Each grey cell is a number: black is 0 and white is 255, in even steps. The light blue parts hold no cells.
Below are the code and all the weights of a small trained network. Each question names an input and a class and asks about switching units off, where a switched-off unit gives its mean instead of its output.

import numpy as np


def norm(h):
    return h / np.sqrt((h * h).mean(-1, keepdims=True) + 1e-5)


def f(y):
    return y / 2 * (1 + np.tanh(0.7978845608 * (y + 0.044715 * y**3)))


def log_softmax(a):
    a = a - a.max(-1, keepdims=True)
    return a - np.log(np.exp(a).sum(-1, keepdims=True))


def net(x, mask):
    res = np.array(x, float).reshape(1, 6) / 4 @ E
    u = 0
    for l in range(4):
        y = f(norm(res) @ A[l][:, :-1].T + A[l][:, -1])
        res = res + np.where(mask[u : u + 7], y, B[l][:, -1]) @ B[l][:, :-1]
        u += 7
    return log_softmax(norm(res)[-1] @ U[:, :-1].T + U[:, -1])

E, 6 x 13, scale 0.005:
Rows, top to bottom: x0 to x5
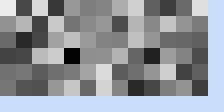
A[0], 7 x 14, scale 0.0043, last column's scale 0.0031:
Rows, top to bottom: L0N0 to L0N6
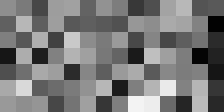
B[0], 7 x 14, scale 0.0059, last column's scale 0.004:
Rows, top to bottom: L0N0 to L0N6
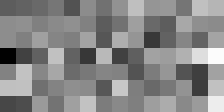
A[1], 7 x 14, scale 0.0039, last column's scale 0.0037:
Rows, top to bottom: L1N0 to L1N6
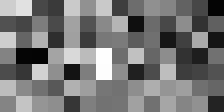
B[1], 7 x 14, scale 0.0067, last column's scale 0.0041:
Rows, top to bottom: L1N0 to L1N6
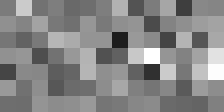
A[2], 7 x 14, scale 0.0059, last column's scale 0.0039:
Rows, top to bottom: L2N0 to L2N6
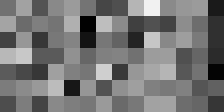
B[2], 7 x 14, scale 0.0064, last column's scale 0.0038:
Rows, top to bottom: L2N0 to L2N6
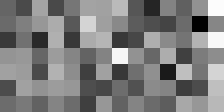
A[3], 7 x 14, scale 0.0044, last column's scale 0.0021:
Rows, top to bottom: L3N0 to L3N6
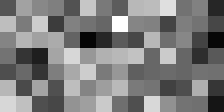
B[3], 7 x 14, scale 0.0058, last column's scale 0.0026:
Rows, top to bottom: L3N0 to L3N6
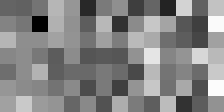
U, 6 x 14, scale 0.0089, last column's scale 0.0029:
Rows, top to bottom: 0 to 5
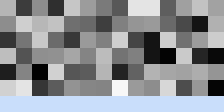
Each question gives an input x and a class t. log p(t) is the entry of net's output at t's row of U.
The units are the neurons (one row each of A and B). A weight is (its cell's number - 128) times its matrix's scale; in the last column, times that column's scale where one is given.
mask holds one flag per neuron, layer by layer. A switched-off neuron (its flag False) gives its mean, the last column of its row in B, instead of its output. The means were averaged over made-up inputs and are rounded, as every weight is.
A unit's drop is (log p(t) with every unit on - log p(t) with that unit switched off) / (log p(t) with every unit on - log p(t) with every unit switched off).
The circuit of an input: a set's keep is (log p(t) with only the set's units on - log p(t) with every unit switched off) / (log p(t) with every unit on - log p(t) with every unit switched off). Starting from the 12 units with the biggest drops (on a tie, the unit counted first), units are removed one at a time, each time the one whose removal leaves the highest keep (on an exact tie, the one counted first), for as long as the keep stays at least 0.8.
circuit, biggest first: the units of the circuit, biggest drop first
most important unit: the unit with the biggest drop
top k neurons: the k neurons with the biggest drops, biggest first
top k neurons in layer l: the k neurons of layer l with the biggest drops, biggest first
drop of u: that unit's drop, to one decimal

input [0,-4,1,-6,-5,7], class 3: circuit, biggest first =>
L2N1
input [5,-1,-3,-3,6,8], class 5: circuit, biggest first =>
L3N6, L0N3
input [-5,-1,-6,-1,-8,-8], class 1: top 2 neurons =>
L0N3, L3N2
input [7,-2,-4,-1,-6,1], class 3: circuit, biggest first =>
L1N3, L1N2
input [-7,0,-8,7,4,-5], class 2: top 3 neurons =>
L1N4, L1N3, L3N1
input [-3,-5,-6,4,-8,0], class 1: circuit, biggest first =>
L0N3, L3N2, L2N0
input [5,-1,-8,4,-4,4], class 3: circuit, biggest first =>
L0N3, L2N2, L3N1
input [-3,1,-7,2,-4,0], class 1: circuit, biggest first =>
L0N3, L3N2, L2N5
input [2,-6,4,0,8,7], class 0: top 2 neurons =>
L1N3, L2N2
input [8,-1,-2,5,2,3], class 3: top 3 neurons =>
L0N3, L0N6, L1N2
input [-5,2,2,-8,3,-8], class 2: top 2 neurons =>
L2N0, L0N5
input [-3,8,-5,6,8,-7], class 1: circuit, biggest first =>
L0N5, L2N5, L2N2, L0N3
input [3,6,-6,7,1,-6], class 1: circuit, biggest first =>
L2N5, L0N3
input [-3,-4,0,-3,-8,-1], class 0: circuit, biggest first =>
L0N3
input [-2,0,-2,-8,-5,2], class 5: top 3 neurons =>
L0N3, L2N3, L1N0
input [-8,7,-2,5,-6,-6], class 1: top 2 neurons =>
L2N5, L3N2
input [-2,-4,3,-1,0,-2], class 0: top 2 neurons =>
L0N2, L2N2
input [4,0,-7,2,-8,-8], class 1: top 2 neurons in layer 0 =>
L0N4, L0N3
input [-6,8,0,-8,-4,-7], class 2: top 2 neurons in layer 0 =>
L0N5, L0N6
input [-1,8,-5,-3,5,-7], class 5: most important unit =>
L0N5
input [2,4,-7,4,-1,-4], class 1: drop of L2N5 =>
0.1
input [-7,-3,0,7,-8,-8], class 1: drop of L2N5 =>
0.0
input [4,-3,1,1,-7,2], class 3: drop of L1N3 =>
0.1
